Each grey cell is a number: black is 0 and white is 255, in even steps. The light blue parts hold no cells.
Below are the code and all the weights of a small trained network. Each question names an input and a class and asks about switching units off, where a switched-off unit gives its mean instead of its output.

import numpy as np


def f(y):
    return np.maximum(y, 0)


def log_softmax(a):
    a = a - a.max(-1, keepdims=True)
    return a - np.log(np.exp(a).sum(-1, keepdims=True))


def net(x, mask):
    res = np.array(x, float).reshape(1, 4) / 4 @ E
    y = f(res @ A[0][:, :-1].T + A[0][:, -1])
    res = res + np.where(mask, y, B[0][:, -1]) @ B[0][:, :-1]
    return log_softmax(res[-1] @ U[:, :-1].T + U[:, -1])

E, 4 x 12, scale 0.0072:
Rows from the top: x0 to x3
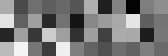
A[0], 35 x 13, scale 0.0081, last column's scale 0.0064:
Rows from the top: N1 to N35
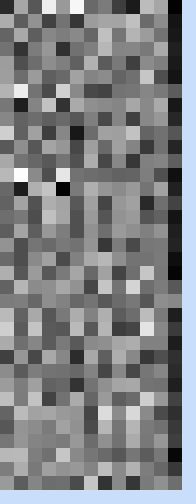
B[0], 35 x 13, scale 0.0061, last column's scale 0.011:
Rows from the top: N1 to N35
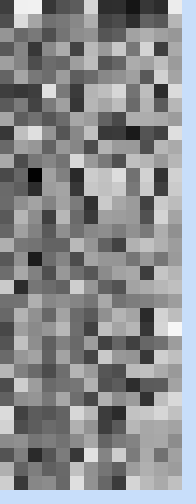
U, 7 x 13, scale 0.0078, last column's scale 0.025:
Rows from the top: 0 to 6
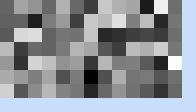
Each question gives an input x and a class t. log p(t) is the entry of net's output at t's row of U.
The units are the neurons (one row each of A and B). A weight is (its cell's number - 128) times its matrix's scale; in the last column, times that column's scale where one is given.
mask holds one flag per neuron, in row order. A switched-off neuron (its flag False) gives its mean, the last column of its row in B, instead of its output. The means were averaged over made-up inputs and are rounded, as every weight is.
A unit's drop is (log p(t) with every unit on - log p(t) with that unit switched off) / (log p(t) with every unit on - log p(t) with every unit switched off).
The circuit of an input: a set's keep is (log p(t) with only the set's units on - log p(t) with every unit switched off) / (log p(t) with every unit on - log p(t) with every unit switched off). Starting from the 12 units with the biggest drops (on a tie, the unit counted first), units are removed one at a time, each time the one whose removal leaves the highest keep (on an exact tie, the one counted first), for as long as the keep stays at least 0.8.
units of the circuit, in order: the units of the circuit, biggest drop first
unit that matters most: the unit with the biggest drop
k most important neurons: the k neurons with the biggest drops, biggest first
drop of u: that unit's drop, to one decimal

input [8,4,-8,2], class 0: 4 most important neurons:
N24, N29, N23, N20
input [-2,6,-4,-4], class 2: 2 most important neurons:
N10, N2
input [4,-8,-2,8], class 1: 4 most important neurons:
N13, N7, N10, N33
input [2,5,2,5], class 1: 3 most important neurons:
N1, N13, N7
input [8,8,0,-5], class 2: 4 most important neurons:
N10, N2, N28, N25
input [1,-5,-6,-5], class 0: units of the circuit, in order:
N24
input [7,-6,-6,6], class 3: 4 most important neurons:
N35, N12, N18, N9
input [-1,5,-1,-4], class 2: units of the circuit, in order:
N10, N2
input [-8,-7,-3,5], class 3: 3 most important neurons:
N30, N21, N10
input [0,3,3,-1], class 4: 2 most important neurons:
N1, N24
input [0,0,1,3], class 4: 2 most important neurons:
N14, N8
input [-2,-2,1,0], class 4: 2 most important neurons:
N10, N1
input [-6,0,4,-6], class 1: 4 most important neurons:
N14, N8, N4, N35
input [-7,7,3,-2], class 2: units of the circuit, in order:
N10
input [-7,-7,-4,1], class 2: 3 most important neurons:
N1, N35, N12
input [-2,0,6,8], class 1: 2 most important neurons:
N13, N7
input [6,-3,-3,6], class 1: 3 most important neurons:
N7, N13, N30
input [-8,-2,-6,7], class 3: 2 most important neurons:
N30, N21
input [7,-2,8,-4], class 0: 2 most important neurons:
N26, N15
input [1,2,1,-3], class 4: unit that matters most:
N13
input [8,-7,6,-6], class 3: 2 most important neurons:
N35, N10
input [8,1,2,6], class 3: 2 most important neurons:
N35, N12
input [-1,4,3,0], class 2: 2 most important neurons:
N24, N10
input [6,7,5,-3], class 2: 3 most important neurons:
N10, N2, N28
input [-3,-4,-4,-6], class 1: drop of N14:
0.1
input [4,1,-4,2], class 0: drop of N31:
0.2
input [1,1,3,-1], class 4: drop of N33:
0.1
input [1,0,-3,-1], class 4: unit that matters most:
N26
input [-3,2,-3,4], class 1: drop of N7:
0.3
